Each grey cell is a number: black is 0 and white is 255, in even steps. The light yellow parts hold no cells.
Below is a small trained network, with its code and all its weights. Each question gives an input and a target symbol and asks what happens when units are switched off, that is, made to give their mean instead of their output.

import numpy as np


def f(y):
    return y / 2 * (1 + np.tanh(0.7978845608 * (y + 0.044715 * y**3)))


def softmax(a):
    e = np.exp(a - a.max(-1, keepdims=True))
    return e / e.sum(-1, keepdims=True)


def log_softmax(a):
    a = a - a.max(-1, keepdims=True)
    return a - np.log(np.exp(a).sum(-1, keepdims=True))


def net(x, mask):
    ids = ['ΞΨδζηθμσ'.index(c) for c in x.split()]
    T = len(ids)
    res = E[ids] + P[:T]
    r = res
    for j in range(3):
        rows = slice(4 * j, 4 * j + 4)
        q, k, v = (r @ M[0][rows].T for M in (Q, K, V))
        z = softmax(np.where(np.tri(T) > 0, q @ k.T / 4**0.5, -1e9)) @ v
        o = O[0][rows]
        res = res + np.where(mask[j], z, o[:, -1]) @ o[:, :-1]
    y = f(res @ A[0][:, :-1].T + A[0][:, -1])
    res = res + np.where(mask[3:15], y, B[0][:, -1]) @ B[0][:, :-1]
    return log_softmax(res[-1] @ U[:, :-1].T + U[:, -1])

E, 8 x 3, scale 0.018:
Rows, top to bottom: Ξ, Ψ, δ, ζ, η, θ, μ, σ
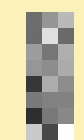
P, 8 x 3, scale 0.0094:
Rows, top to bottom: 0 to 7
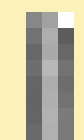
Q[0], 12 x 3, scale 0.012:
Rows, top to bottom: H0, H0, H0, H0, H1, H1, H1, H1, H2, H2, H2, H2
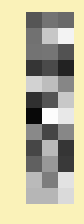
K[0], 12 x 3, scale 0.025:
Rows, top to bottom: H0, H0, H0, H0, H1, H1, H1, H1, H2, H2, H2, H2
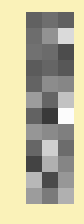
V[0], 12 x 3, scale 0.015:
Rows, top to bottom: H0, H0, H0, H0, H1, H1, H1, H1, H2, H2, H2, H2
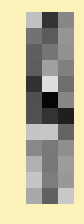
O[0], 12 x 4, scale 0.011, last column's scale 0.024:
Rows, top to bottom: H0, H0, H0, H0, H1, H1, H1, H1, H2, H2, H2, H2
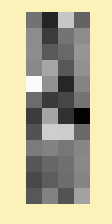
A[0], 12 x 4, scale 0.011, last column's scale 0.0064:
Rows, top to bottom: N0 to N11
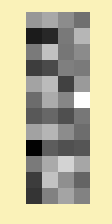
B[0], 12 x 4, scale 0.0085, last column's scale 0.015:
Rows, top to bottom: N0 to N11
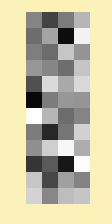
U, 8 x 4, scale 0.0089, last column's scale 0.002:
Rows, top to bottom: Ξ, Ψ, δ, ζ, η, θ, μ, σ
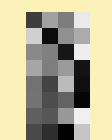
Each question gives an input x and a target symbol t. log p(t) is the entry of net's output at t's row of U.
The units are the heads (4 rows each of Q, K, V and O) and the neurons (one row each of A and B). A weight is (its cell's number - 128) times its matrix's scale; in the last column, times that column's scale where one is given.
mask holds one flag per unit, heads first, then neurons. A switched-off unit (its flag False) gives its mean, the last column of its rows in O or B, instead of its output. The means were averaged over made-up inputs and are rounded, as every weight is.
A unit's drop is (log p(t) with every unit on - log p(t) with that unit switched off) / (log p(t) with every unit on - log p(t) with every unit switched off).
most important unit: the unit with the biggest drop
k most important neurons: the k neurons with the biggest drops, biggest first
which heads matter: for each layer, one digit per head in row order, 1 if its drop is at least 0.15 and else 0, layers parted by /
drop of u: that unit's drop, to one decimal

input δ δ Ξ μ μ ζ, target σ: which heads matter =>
111
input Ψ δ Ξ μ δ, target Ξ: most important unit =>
H1
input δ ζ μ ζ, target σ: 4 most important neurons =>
[N1; N8; N4; N9]
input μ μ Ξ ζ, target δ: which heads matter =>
010
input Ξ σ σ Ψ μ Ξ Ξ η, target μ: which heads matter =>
011
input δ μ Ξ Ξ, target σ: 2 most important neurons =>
[N1; N9]
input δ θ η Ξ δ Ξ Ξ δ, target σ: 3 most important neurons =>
[N8; N4; N11]
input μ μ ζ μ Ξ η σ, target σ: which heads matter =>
100
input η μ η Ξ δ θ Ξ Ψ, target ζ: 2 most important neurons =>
[N4; N9]
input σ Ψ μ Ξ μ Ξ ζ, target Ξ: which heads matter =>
011
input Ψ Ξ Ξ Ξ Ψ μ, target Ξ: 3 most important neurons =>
[N4; N5; N11]
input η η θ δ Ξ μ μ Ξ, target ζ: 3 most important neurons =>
[N4; N9; N1]
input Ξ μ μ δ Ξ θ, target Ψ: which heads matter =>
001
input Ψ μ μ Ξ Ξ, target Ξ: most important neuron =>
[N4]
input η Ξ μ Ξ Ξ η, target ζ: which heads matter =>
111
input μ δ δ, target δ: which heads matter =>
010
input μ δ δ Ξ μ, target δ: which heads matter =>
110
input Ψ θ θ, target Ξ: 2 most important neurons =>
[N4; N5]
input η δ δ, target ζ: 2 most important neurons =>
[N9; N1]
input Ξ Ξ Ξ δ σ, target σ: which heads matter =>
001
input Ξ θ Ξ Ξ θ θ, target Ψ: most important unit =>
N1
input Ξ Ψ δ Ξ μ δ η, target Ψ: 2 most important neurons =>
[N1; N7]
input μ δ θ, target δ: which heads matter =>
010
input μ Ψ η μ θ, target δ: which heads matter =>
110
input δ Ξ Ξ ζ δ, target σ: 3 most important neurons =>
[N8; N4; N1]
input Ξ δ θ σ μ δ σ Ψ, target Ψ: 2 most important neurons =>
[N1; N4]
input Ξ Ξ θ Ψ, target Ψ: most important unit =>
H2
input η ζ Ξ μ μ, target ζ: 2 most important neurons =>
[N4; N9]
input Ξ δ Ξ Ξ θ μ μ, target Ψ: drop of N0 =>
0.1
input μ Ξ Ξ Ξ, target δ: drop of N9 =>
0.0
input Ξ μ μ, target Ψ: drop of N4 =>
-0.1
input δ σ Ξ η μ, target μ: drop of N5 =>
0.2
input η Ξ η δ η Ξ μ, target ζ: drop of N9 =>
0.2
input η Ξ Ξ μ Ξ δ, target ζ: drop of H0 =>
0.3
